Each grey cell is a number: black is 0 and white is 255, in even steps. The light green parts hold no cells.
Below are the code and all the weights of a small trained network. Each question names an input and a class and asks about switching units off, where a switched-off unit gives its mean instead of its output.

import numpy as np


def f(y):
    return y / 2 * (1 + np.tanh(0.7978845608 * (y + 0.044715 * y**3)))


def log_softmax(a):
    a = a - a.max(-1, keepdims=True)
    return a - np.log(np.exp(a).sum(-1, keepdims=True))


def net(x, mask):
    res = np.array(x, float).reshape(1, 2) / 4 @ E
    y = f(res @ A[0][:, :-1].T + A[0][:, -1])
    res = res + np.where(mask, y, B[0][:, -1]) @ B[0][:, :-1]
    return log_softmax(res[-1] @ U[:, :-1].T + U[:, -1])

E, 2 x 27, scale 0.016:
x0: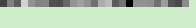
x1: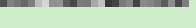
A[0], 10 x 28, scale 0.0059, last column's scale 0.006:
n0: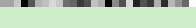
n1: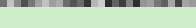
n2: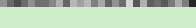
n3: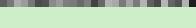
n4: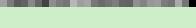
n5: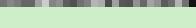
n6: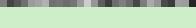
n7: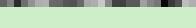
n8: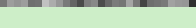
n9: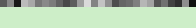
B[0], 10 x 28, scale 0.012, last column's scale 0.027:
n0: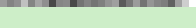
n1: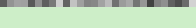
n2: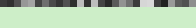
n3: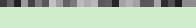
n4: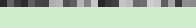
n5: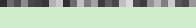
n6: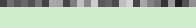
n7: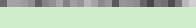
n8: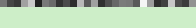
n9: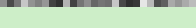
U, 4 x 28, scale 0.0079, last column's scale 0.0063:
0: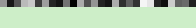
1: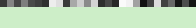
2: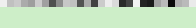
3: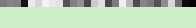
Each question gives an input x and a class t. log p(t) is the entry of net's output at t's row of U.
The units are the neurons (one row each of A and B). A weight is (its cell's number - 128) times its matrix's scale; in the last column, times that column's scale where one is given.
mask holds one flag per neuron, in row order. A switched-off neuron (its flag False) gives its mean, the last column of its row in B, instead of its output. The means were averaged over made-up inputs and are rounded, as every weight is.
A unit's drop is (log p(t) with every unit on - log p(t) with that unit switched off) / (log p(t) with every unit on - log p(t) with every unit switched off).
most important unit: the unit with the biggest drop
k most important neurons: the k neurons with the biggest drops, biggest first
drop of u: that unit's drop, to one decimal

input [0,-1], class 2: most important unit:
n9
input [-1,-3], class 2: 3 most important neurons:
(n5; n6; n9)
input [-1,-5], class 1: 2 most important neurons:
(n0; n9)
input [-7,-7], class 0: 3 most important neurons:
(n1; n7; n2)
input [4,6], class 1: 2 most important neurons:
(n7; n1)
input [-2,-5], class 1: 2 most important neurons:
(n0; n9)
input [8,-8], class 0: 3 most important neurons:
(n9; n1; n7)
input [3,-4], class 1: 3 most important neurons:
(n0; n9; n3)
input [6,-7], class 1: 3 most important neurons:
(n3; n0; n4)
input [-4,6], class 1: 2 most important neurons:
(n1; n9)
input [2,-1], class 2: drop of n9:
0.1
